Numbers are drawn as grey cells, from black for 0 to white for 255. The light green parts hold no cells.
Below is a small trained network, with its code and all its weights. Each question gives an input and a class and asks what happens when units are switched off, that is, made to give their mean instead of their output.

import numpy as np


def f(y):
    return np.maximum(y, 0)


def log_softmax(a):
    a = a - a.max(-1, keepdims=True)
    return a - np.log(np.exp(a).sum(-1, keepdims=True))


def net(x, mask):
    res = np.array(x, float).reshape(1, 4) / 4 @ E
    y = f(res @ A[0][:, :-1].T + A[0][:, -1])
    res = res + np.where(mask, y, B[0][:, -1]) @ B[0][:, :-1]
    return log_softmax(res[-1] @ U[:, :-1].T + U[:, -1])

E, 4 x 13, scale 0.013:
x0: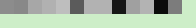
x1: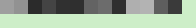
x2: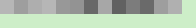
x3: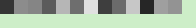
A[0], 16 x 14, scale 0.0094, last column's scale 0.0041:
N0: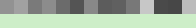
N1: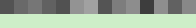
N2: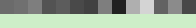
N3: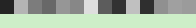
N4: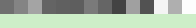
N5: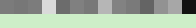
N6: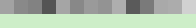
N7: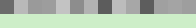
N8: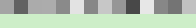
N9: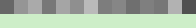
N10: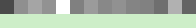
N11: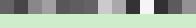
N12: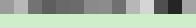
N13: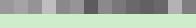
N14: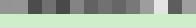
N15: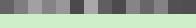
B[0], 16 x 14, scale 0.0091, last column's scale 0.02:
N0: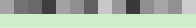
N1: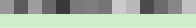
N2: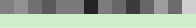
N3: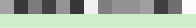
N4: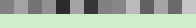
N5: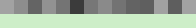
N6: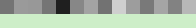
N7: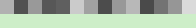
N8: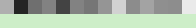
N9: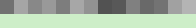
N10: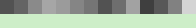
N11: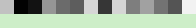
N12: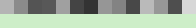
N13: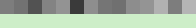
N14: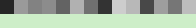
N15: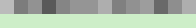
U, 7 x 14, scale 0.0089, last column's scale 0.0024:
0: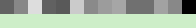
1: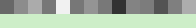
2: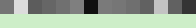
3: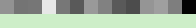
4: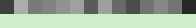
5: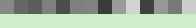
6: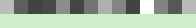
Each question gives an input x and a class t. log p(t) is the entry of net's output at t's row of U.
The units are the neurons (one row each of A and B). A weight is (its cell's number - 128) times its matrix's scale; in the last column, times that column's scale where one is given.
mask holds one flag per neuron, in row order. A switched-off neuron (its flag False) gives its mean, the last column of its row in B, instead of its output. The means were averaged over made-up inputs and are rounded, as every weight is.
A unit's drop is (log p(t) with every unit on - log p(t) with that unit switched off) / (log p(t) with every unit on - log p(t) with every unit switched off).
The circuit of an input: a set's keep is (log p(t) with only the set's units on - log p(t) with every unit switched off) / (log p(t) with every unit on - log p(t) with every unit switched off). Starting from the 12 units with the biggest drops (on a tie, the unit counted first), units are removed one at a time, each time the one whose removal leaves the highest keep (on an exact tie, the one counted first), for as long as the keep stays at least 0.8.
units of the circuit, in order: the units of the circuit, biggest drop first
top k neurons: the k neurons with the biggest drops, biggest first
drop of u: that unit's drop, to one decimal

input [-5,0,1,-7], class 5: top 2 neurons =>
[N14, N12]
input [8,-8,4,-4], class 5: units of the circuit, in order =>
[N10]
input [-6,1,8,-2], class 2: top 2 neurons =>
[N11, N3]
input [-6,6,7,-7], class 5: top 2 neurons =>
[N14, N11]
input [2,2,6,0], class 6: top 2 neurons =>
[N14, N10]
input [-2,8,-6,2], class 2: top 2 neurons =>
[N14, N11]
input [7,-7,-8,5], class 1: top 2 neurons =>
[N11, N8]
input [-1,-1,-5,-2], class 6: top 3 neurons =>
[N7, N10, N4]
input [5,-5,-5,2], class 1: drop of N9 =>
0.0
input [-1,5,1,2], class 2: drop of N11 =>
0.3
